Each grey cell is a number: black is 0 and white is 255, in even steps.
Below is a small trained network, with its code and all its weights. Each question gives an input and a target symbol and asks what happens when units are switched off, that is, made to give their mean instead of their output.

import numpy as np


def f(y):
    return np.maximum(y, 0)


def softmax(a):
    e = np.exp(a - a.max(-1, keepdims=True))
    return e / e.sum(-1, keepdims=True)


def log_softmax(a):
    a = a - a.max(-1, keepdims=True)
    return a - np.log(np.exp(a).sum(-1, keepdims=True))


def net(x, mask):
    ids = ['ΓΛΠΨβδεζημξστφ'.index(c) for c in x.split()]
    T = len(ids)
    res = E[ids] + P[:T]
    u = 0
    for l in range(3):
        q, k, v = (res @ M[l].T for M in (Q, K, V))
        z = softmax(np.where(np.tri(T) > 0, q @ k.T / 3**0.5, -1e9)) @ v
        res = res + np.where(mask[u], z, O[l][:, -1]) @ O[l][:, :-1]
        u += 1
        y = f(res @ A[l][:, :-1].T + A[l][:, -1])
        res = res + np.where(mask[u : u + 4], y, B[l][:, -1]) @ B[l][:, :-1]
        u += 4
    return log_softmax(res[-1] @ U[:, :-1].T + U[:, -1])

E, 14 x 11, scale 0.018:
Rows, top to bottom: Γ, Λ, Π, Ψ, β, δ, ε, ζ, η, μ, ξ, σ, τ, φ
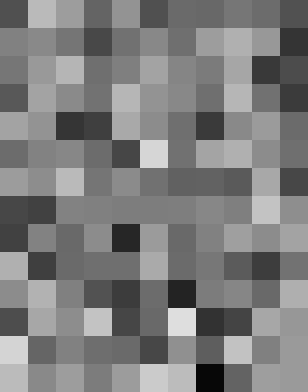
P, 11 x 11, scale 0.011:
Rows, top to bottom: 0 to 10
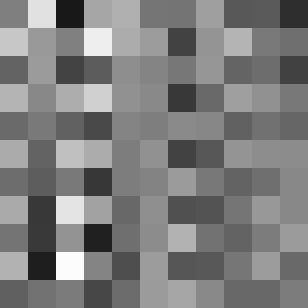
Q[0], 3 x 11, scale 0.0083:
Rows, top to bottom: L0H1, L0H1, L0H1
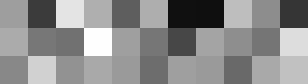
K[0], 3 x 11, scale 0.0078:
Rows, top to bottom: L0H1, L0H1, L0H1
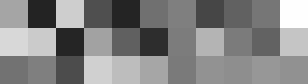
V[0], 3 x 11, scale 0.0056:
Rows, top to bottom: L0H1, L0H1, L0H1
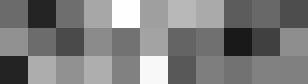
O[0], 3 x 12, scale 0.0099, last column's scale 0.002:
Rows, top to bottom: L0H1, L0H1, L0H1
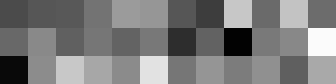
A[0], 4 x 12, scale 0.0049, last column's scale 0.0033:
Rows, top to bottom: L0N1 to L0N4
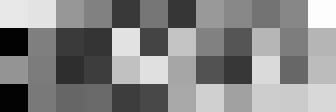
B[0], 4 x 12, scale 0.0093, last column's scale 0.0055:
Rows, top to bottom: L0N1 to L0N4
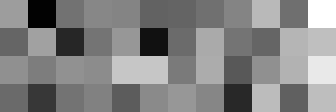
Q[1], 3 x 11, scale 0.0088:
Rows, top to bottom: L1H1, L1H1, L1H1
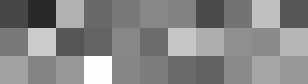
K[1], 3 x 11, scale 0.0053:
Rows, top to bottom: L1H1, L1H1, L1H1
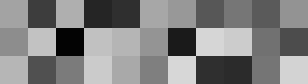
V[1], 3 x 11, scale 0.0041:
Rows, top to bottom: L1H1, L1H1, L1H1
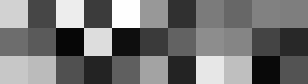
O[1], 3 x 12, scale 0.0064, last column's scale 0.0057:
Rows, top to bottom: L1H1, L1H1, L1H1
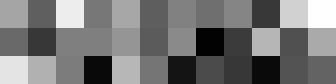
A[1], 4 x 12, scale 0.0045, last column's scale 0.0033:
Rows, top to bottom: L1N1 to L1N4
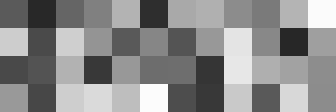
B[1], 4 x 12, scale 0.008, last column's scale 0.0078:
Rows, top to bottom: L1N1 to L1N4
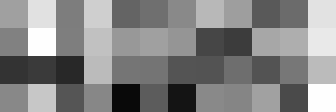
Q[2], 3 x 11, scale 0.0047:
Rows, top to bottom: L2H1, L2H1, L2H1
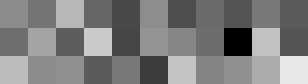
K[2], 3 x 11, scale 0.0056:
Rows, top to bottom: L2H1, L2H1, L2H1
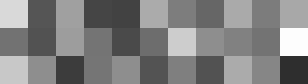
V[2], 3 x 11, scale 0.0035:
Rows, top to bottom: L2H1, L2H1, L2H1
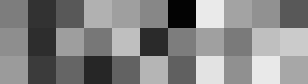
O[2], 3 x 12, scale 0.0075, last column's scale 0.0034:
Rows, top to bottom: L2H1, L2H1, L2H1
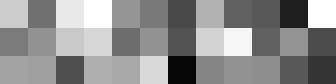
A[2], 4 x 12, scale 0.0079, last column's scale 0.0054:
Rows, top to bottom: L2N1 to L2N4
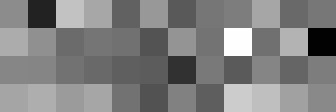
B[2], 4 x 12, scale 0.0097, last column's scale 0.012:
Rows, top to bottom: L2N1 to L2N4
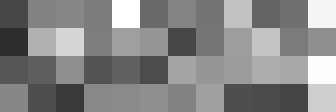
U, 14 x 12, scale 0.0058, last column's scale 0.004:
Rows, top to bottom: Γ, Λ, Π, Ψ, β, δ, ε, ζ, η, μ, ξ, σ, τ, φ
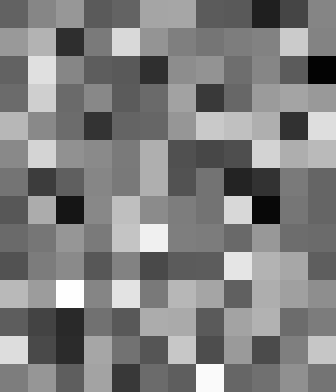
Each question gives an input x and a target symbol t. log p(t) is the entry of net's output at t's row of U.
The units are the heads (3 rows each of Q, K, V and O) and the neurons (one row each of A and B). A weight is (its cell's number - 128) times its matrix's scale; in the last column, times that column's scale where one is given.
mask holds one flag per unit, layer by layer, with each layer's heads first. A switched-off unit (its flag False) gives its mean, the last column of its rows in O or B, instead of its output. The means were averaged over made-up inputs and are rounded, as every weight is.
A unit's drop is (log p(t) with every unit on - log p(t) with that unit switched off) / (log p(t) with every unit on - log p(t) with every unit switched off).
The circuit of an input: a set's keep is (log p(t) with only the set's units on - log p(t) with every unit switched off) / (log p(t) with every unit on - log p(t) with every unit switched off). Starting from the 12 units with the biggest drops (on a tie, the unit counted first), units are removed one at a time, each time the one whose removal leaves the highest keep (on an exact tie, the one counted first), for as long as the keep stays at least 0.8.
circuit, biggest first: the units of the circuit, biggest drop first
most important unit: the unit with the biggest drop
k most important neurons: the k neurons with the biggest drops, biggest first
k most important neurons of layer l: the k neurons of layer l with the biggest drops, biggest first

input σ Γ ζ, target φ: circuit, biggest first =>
[L0N2; L2N1]
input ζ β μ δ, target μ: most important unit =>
L2N3
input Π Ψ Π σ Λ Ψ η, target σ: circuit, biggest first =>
[L0N4; L1H1]
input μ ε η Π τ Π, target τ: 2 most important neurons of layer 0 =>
[L0N1; L0N3]
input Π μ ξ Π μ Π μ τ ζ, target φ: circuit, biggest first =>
[L0N2; L1N1]
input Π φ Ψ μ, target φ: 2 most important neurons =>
[L1N4; L0N3]
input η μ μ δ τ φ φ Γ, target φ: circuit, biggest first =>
[L1H1; L0N3; L2N4]
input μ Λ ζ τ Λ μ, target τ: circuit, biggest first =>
[L0H1; L0N1]
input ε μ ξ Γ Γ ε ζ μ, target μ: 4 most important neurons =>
[L2N3; L1N4; L2N1; L0N2]
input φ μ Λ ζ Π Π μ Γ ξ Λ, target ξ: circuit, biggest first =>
[L0H1; L1N4; L1N2]
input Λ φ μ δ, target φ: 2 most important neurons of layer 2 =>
[L2N4; L2N3]
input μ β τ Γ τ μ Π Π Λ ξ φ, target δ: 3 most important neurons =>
[L1N4; L0N3; L2N1]
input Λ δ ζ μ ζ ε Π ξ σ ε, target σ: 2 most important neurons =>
[L0N4; L2N4]
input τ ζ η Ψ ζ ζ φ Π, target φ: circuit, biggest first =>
[L1H1; L1N4]
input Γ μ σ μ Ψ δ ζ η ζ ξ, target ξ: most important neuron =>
[L0N2]
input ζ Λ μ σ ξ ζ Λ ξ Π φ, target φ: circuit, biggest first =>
[L1N4; L1H1; L2N4]
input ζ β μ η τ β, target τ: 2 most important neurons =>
[L2N4; L0N1]
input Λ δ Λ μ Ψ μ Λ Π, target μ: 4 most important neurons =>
[L2N3; L1N4; L2N1; L1N1]
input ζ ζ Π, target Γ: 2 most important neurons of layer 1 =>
[L1N4; L1N1]
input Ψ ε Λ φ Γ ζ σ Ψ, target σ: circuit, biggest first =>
[L1H1]
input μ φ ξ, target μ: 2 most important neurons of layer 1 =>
[L1N2; L1N1]
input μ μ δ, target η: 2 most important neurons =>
[L1N4; L0N4]
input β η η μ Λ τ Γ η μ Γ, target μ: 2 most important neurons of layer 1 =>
[L1N3; L1N1]
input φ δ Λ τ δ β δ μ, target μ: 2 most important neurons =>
[L2N3; L1N4]
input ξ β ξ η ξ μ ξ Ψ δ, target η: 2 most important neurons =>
[L0N4; L2N3]
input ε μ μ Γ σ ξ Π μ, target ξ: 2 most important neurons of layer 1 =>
[L1N3; L1N1]
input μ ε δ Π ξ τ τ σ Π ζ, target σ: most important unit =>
L1H1
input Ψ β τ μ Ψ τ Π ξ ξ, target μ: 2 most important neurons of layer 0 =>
[L0N1; L0N3]
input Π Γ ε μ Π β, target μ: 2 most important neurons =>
[L2N3; L1N4]
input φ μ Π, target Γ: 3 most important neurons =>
[L1N4; L0N1; L2N1]
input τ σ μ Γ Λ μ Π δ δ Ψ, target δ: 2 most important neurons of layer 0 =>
[L0N1; L0N2]
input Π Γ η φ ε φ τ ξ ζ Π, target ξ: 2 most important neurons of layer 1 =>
[L1N1; L1N3]
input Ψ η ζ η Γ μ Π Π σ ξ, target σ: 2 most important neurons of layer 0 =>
[L0N4; L0N1]
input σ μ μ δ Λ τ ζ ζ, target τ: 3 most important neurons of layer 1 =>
[L1N3; L1N2; L1N1]
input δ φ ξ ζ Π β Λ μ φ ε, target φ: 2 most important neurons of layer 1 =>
[L1N4; L1N2]
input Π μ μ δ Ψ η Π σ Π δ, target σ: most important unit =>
L1H1
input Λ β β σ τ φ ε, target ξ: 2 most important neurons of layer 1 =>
[L1N4; L1N2]
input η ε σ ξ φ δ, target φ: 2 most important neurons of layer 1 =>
[L1N2; L1N4]
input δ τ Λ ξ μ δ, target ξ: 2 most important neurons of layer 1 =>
[L1N1; L1N3]
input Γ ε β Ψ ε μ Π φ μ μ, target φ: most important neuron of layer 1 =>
[L1N4]
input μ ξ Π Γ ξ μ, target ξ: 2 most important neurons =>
[L2N1; L0N1]
